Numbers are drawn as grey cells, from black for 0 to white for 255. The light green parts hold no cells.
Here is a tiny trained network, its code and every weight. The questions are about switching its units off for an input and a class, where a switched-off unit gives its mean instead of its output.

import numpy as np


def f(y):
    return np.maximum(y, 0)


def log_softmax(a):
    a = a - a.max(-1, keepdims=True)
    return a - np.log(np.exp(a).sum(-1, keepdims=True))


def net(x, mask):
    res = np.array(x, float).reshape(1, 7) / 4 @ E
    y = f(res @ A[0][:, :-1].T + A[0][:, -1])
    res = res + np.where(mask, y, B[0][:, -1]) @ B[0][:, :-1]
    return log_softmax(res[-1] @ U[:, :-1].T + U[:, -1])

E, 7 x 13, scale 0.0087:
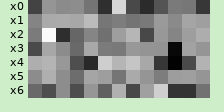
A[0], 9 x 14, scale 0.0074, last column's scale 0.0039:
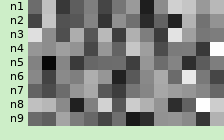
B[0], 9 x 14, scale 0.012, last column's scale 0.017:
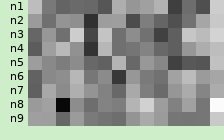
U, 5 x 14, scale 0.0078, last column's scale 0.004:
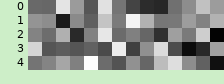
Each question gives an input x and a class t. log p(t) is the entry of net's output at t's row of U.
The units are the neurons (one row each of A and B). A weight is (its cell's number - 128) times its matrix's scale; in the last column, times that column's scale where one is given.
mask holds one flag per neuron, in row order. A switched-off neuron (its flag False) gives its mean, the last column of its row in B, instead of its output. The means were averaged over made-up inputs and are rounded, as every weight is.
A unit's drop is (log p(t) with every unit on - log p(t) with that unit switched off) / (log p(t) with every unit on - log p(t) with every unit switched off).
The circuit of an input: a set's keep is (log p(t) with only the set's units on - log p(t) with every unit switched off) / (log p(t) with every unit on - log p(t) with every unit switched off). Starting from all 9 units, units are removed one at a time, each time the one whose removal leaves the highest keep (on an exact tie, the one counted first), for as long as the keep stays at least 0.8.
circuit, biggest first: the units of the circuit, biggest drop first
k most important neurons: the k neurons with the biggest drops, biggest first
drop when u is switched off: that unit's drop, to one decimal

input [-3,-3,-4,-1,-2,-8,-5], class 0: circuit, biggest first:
[n8]
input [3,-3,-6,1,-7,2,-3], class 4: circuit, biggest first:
[n8 n3 n2]
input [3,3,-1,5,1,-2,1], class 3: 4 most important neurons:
[n3 n4 n6 n7]
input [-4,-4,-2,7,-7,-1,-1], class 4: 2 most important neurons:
[n8 n3]
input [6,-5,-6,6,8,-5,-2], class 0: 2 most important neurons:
[n4 n1]
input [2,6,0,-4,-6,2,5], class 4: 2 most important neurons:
[n8 n7]
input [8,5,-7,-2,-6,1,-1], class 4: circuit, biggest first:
[n7 n2 n3]
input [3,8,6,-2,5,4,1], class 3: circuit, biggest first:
[n3 n1]
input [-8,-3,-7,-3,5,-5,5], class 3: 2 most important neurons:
[n5 n3]
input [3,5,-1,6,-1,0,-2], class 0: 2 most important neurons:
[n8 n5]
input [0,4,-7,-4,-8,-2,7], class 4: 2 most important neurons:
[n7 n6]
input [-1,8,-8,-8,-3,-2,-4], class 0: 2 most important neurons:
[n8 n1]
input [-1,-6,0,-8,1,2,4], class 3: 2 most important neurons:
[n5 n8]
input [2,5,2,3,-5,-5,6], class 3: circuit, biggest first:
[n3]
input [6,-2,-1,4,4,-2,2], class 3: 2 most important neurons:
[n3 n6]
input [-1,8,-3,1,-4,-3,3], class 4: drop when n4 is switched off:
0.0
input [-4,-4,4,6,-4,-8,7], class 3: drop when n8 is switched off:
0.1
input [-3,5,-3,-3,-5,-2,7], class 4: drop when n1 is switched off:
0.2
